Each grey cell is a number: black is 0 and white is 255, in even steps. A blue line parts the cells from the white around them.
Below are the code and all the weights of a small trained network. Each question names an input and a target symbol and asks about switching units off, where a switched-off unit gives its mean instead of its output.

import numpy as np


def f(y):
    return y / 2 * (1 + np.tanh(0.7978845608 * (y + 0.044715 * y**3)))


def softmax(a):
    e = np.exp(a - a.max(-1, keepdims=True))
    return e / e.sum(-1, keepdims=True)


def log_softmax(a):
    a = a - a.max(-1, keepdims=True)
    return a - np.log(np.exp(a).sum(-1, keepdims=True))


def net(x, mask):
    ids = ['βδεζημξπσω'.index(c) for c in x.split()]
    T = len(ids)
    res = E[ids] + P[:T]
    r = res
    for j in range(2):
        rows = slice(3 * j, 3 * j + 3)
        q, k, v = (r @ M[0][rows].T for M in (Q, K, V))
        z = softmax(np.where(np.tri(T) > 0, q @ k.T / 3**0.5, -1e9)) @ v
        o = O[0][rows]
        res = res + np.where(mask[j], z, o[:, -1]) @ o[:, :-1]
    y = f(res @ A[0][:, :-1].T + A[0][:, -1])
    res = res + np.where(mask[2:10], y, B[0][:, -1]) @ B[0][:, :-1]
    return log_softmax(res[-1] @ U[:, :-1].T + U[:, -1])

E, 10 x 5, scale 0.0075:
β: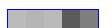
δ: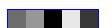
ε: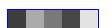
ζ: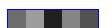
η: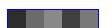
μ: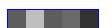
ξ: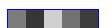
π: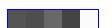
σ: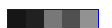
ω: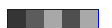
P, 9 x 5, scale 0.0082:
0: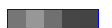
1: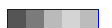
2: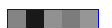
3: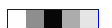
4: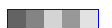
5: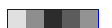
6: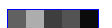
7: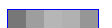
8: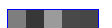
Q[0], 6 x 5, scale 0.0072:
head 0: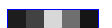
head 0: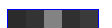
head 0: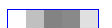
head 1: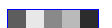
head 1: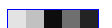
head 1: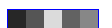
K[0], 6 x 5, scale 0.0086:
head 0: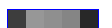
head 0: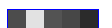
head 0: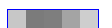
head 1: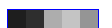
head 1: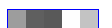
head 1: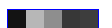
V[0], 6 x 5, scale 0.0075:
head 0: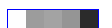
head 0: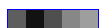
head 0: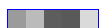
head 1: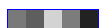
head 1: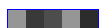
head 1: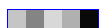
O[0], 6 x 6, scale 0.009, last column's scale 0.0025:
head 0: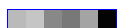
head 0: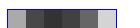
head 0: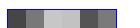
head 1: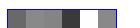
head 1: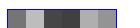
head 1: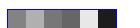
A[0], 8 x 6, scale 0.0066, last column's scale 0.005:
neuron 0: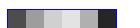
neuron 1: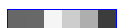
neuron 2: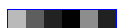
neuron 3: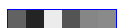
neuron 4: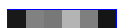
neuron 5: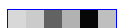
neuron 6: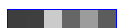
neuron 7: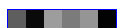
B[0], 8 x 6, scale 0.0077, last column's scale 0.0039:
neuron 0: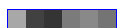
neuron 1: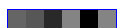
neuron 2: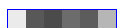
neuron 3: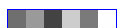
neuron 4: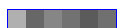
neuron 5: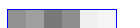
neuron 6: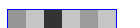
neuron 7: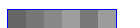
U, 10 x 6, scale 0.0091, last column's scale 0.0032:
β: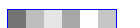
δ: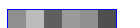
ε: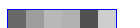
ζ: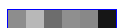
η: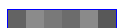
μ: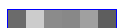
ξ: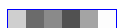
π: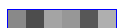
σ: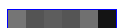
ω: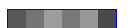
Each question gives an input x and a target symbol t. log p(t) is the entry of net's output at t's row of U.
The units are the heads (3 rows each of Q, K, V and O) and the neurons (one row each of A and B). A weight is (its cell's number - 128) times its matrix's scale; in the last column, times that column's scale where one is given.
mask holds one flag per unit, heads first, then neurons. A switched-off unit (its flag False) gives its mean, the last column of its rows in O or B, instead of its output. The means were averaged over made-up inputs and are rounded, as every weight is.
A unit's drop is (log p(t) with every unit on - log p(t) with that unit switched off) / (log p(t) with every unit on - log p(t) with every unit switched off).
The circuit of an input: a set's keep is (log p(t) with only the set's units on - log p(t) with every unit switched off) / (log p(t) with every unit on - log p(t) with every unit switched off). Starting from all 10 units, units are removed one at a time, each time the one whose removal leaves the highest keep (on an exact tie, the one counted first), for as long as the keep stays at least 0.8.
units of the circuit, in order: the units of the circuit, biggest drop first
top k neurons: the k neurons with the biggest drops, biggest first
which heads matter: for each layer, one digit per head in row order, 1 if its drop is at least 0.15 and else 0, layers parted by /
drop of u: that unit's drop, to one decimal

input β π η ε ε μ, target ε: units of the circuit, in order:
[head 1]
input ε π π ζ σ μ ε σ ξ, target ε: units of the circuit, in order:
[head 0; neuron 3; head 1; neuron 2]
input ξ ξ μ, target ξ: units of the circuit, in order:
[head 0; head 1; neuron 2]
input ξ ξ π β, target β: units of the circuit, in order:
[neuron 5; head 0; neuron 2]
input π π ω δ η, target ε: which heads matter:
01
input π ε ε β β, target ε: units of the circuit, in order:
[head 1; head 0]
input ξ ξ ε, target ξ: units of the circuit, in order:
[neuron 2; head 0; head 1]
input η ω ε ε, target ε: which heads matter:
11
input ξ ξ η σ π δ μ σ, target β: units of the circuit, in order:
[head 1; head 0]
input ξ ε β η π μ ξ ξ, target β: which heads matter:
11
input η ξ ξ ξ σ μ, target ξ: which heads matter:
10
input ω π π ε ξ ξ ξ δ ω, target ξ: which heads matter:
11
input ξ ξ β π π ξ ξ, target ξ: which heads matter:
10
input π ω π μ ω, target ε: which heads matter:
01
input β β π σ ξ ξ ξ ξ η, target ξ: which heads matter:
11
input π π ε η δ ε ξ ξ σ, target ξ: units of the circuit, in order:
[head 0; neuron 2]
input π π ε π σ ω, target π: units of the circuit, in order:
[head 1]
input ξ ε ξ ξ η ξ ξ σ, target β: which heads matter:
01
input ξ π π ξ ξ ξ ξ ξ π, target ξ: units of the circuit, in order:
[neuron 2; head 0; head 1]
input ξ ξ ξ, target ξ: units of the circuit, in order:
[head 0; head 1; neuron 2]
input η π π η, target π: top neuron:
[neuron 6]
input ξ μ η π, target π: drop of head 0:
0.3
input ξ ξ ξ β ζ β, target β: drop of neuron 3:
0.0
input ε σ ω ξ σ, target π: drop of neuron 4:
0.1
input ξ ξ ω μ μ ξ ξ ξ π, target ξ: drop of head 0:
0.5
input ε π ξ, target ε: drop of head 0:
0.2
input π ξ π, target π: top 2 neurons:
[neuron 5; neuron 7]
